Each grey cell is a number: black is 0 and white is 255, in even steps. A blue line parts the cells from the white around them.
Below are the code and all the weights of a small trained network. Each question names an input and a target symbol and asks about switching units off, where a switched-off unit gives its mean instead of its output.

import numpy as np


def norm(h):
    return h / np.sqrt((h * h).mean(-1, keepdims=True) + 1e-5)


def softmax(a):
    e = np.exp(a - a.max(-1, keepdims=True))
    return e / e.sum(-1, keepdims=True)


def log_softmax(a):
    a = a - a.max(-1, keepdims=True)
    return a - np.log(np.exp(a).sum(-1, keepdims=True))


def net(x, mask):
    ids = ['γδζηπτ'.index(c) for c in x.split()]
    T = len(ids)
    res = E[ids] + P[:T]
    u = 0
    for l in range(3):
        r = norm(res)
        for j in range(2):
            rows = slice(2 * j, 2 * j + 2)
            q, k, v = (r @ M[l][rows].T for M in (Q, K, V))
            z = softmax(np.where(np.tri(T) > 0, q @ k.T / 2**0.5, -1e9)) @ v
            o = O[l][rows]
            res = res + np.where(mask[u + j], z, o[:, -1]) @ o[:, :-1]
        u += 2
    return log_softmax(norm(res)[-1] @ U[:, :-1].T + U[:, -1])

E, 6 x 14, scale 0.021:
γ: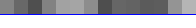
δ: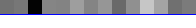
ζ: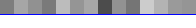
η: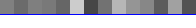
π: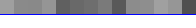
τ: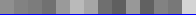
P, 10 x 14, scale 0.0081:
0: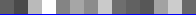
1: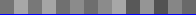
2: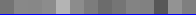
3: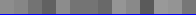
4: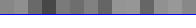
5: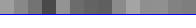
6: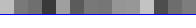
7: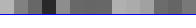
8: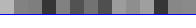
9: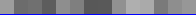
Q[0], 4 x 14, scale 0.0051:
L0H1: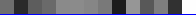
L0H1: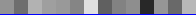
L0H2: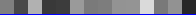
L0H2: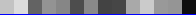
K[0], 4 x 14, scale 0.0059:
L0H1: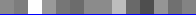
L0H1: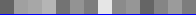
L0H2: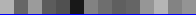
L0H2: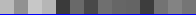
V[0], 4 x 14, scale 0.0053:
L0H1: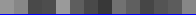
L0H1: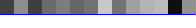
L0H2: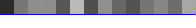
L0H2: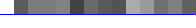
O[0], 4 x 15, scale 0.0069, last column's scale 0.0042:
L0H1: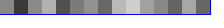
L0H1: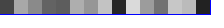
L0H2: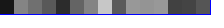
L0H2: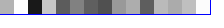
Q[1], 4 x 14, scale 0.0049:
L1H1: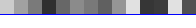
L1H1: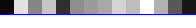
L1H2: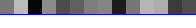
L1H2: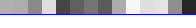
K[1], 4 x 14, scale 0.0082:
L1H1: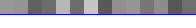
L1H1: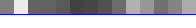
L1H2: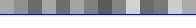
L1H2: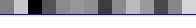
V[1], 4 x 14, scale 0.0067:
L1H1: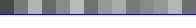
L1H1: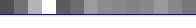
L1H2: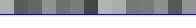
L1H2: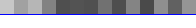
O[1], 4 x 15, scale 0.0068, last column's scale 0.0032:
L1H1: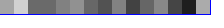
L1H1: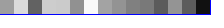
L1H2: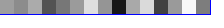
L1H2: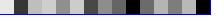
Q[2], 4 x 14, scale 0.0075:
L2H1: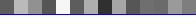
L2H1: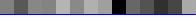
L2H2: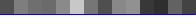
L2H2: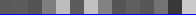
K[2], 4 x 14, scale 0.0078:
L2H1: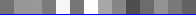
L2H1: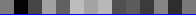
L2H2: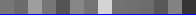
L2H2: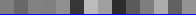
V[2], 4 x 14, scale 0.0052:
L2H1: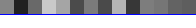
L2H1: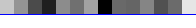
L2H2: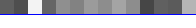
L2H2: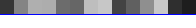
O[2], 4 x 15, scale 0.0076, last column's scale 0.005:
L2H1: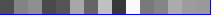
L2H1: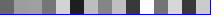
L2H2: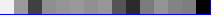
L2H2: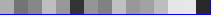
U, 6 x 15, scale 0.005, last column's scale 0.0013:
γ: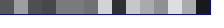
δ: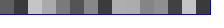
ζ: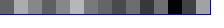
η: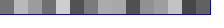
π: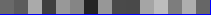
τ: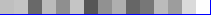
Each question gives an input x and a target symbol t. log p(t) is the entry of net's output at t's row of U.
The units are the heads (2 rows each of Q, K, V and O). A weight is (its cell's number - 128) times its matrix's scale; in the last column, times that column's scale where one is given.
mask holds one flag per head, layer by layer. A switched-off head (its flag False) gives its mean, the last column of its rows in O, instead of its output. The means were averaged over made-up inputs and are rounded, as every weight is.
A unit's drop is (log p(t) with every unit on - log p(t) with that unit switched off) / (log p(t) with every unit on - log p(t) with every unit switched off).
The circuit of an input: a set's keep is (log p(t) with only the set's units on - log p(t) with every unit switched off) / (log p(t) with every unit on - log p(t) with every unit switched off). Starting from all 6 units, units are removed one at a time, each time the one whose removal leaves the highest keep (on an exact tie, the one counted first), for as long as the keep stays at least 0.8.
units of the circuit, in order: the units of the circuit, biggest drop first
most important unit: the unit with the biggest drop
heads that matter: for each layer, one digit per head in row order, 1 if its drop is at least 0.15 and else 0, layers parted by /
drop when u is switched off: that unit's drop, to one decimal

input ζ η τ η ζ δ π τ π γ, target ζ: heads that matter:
00 / 11 / 10
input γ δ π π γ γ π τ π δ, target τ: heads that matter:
11 / 01 / 00
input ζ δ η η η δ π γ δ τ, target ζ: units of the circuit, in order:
L1H1, L0H2
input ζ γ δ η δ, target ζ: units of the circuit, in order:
L0H1, L2H1, L0H2
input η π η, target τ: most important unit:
L0H2
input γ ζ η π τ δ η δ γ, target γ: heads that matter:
11 / 00 / 10
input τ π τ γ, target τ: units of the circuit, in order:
L2H2, L0H2, L2H1
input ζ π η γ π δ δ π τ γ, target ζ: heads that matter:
01 / 11 / 10
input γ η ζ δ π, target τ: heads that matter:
01 / 01 / 00
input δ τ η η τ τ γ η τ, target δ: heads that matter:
11 / 11 / 01
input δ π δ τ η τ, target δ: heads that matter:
11 / 10 / 11
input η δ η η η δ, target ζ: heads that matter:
10 / 10 / 10
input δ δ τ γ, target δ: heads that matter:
10 / 10 / 11
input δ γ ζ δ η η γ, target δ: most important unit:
L2H2
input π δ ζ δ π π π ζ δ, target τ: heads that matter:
11 / 01 / 10
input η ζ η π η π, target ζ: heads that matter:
00 / 00 / 01
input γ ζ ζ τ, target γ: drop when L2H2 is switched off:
0.1
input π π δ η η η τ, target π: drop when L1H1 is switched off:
0.3
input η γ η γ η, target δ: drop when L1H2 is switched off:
0.1
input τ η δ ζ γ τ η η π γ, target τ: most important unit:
L2H2
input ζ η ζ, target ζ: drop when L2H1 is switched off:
0.5
